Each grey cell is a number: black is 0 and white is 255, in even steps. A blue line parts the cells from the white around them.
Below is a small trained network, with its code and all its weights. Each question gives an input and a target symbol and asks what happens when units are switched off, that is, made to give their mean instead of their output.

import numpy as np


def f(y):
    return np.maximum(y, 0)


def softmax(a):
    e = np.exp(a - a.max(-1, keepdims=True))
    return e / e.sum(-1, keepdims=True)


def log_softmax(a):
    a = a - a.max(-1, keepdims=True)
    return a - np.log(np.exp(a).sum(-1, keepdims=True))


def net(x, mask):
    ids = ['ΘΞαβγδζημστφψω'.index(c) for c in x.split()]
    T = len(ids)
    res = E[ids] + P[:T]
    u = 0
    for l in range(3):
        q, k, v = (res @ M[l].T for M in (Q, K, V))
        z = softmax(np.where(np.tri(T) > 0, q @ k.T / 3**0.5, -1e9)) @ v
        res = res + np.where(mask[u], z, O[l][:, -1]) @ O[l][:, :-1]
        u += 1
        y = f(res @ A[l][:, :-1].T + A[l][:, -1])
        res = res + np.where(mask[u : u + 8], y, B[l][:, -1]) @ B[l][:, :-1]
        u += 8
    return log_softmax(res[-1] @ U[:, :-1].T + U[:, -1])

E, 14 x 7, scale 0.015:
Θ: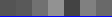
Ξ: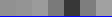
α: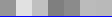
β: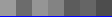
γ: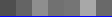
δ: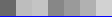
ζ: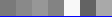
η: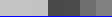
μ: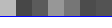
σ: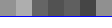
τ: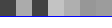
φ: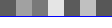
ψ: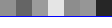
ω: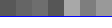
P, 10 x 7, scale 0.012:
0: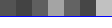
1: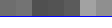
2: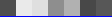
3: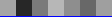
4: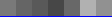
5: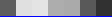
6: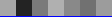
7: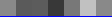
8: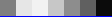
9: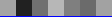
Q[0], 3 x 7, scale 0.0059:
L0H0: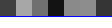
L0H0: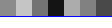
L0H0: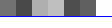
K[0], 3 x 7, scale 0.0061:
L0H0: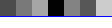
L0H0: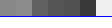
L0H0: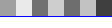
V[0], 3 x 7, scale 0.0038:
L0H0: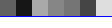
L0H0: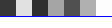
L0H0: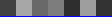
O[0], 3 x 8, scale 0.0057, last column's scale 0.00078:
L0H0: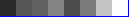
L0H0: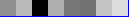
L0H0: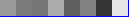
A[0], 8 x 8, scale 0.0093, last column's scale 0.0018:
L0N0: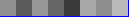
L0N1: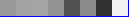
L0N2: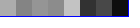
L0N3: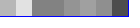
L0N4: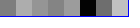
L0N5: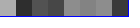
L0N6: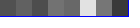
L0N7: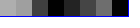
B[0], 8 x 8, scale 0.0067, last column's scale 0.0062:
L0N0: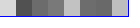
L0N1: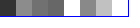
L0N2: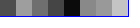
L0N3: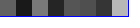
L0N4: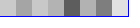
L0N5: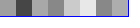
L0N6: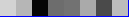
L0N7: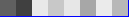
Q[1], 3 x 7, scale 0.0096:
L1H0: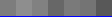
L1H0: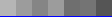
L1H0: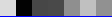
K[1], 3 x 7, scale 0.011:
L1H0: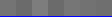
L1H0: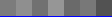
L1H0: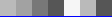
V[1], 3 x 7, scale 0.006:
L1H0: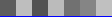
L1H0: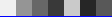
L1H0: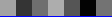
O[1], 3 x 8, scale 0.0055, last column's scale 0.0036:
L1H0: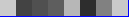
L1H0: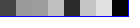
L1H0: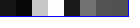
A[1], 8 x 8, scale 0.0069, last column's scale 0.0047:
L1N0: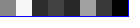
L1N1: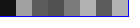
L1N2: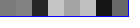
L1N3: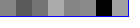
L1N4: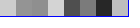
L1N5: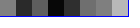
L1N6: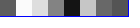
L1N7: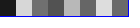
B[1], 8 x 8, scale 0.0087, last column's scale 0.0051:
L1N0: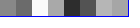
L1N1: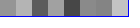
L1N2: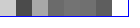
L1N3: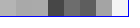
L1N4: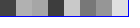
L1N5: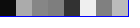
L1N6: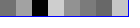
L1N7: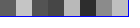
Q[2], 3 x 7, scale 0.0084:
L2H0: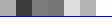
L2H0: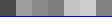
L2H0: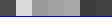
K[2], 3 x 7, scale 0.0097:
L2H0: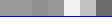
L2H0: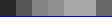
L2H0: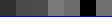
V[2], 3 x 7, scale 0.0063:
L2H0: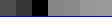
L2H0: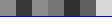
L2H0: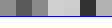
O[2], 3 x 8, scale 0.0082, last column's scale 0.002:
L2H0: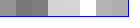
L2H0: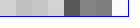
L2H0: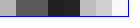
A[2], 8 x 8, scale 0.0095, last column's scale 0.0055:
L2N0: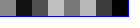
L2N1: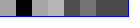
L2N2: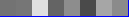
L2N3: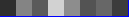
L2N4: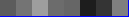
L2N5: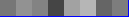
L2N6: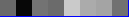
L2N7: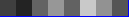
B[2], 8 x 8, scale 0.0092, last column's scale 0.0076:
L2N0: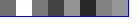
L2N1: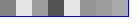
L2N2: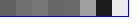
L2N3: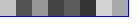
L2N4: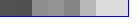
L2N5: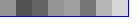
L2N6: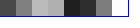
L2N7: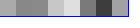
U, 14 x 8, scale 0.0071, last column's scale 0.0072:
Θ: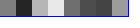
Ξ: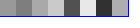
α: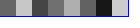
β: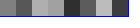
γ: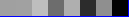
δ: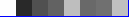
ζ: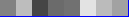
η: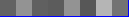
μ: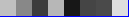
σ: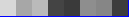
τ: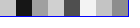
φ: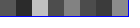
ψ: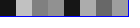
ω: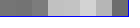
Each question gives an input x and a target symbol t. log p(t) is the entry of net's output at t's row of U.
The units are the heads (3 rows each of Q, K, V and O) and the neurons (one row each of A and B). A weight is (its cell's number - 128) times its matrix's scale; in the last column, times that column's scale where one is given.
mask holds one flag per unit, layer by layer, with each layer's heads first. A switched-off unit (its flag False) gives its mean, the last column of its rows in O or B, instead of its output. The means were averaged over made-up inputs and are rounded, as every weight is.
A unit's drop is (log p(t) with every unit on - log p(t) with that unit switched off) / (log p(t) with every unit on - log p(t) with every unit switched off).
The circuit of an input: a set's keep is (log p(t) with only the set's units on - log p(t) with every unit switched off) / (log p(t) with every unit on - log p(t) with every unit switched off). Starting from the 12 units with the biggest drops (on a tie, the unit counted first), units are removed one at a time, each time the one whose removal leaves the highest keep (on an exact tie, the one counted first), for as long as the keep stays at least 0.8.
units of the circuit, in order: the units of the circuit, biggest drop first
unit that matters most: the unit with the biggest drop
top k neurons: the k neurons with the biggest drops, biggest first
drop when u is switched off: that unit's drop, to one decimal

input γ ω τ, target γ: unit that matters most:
L0N4
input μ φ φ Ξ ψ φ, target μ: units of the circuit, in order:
[L1N6 L1H0 L2N3]
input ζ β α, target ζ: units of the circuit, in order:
[L2H0 L2N6]
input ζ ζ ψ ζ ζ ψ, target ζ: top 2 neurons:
[L0N2 L2N6]
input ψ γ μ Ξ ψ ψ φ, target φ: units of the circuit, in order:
[L2H0 L1N4]
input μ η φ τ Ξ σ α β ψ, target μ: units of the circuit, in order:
[L1N6 L0N2 L2N3]
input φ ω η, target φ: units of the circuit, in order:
[L0N3 L2H0]
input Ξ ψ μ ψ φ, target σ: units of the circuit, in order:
[L1N0 L0N6 L1N2 L2N1]
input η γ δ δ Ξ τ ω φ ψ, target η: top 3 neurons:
[L0N2 L1N6 L0N3]
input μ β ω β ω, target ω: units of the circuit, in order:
[L2H0 L0N5 L1N5]
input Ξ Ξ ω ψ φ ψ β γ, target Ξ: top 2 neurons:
[L1N0 L0N6]
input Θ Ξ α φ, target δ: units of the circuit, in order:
[L2N6 L1H0]
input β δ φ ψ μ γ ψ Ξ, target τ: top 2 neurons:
[L0N7 L0N3]
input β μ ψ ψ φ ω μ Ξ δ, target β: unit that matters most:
L1N6
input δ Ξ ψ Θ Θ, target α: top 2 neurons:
[L2N0 L0N7]
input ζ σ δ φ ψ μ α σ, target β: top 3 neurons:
[L2N6 L0N7 L0N5]
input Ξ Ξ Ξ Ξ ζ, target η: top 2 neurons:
[L1N7 L2N6]
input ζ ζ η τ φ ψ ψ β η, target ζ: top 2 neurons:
[L0N2 L1N6]
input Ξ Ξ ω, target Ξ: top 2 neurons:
[L0N4 L0N1]
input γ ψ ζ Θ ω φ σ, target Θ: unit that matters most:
L0N7
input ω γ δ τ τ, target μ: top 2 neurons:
[L1N0 L0N6]
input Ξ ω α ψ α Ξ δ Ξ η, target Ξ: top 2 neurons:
[L0N3 L0N4]
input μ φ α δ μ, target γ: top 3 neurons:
[L0N5 L2N0 L2N1]
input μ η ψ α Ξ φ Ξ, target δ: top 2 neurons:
[L0N1 L0N7]
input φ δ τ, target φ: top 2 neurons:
[L0N1 L0N3]
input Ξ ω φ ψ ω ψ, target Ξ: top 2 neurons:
[L0N1 L0N4]
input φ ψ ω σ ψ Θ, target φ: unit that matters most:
L1H0
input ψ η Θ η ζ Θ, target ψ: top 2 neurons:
[L0N4 L1N3]
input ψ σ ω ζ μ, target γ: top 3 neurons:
[L2N0 L2N1 L0N5]
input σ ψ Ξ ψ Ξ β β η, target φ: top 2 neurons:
[L0N7 L2N2]
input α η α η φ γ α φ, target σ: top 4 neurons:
[L1N0 L0N6 L1N2 L2N1]
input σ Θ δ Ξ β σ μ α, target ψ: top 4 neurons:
[L0N3 L0N1 L1N0 L1N5]
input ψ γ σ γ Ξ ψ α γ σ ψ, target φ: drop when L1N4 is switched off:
0.1
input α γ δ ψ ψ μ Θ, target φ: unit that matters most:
L2H0
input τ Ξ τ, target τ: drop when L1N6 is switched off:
0.0
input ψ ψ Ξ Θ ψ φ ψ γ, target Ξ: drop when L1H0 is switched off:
0.5
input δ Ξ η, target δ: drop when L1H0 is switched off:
0.6
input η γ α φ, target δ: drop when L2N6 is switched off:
0.3
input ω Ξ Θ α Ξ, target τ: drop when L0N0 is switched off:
0.2
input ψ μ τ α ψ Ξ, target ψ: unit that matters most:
L1H0
